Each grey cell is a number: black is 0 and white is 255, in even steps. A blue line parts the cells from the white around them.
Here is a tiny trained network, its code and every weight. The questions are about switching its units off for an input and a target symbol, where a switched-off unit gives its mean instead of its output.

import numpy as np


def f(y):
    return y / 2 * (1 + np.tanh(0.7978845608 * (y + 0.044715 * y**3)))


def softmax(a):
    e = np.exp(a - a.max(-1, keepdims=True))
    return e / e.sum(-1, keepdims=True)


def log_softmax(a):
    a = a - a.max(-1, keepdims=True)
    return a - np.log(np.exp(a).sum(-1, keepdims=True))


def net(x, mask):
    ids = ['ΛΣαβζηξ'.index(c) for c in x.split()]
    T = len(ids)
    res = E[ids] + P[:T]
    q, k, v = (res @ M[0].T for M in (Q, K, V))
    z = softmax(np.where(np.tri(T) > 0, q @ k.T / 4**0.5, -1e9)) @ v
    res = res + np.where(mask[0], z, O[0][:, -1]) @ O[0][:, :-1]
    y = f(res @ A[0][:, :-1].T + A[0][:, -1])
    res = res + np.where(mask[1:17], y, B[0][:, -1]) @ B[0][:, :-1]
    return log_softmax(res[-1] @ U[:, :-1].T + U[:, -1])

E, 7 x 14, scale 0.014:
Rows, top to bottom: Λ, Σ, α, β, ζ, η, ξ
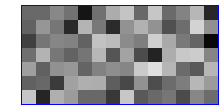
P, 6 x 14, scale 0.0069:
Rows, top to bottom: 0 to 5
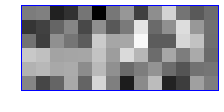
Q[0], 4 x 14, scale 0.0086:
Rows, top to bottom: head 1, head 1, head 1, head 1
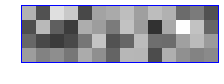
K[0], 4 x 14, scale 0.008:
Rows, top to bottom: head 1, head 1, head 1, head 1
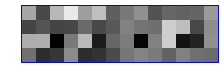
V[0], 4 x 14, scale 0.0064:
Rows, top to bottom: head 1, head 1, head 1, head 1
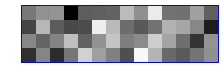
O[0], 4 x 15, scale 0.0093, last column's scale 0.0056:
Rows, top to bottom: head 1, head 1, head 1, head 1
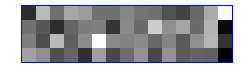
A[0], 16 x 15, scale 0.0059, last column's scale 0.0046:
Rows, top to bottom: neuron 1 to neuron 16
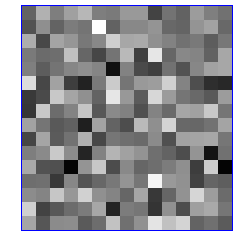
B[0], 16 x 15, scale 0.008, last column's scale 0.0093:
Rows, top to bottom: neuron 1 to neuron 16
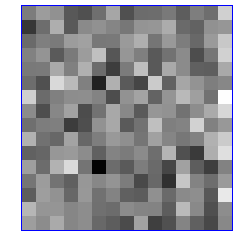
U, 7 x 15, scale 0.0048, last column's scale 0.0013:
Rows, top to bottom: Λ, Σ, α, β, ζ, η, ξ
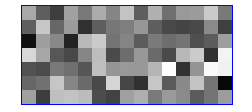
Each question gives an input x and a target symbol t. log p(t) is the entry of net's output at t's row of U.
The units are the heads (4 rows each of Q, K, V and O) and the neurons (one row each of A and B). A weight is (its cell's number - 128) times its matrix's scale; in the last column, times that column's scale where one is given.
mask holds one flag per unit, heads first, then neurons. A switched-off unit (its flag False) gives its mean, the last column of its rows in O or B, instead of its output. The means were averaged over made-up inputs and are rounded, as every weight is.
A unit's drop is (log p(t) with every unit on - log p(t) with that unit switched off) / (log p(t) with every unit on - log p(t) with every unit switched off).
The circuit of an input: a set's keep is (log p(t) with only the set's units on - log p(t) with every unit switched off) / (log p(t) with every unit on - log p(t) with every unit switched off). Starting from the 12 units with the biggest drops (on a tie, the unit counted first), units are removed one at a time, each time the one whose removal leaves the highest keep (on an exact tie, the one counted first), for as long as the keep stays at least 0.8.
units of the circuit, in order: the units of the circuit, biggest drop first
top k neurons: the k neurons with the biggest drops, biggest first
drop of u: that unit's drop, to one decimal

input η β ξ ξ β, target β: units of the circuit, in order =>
head 1; neuron 11
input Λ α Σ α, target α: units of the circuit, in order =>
head 1; neuron 13; neuron 2
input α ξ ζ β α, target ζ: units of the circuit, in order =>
head 1
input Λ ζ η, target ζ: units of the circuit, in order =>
head 1; neuron 2; neuron 8
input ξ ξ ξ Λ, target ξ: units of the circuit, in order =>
head 1; neuron 11; neuron 7
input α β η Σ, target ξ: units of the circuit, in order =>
head 1; neuron 12; neuron 5
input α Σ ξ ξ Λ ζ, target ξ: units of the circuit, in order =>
head 1; neuron 7; neuron 16
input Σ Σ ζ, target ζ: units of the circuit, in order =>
head 1; neuron 9
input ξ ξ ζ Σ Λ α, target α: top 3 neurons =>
neuron 13; neuron 8; neuron 10
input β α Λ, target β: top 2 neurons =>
neuron 16; neuron 13
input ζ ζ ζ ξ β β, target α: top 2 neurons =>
neuron 2; neuron 7
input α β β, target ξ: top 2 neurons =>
neuron 12; neuron 5
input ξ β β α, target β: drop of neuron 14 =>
0.0
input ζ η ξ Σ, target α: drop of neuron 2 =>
0.2
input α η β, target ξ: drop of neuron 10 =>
0.0
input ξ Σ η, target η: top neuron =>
neuron 14
